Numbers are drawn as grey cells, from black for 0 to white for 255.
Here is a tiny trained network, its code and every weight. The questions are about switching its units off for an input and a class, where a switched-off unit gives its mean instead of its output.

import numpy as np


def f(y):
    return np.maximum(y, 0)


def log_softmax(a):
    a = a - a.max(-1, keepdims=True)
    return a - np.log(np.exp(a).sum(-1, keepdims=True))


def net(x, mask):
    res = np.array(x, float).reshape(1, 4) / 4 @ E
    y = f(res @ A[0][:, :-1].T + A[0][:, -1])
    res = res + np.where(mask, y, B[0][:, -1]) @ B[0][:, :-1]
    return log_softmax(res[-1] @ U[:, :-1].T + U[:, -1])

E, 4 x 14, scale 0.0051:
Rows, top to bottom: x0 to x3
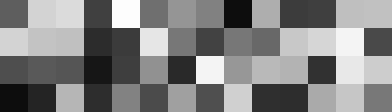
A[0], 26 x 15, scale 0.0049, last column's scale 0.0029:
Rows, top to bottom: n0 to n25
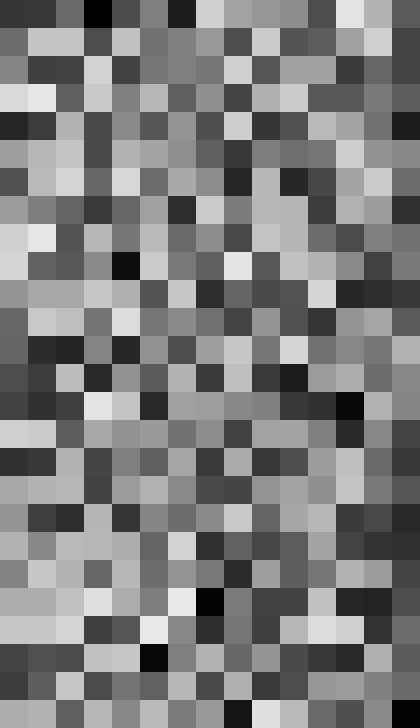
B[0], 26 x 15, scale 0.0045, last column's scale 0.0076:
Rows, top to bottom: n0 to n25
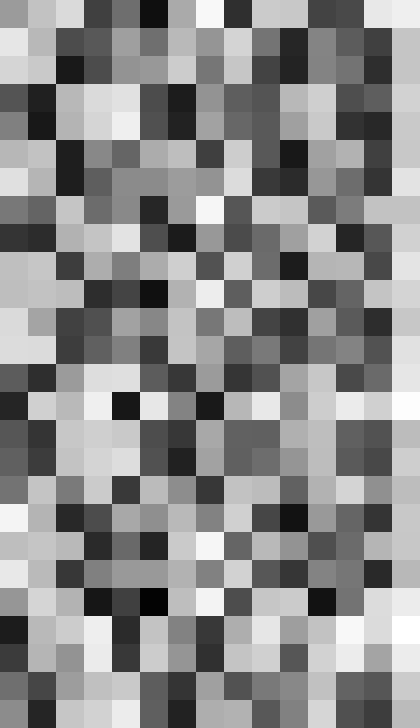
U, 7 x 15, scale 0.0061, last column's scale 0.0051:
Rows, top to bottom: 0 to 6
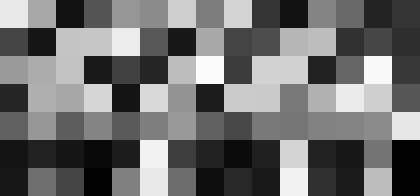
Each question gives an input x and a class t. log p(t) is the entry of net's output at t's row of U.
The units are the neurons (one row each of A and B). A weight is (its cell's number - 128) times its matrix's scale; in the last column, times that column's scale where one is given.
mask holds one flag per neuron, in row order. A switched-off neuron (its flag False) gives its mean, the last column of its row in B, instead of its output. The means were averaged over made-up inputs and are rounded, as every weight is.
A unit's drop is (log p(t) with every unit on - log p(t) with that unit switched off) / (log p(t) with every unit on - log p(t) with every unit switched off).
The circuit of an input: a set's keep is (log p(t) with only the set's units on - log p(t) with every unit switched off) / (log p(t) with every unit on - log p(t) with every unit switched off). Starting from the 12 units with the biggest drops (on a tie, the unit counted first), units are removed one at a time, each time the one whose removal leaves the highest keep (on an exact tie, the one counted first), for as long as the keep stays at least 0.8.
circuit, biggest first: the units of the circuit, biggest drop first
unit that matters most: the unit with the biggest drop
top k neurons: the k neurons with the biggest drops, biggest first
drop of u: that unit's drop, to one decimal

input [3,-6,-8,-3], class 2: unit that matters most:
n21
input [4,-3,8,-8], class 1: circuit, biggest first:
(n25 n3)
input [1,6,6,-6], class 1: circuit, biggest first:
(n3 n8)
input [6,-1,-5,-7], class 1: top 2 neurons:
(n3 n8)
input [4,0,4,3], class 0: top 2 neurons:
(n21 n6)
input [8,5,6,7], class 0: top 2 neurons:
(n5 n6)
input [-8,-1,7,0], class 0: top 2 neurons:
(n18 n9)
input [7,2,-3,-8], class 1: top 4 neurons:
(n3 n8 n15 n25)
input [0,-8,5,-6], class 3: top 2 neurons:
(n14 n23)
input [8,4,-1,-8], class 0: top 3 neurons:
(n5 n20 n6)
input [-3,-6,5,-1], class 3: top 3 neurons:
(n14 n23 n21)
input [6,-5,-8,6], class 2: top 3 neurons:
(n21 n10 n19)
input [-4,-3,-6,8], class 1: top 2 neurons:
(n4 n13)
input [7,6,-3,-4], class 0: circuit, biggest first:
(n20)
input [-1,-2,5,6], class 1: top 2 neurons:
(n21 n4)
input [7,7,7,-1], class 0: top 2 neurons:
(n5 n1)
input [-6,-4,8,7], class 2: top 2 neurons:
(n0 n12)
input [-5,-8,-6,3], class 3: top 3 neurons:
(n14 n23 n0)
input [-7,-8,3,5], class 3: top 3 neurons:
(n14 n23 n6)
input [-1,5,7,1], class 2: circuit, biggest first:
(n0)
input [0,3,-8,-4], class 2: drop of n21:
0.1
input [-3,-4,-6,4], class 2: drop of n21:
0.3
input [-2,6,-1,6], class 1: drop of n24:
0.2
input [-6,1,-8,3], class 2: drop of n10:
0.3
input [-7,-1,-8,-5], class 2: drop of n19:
0.3
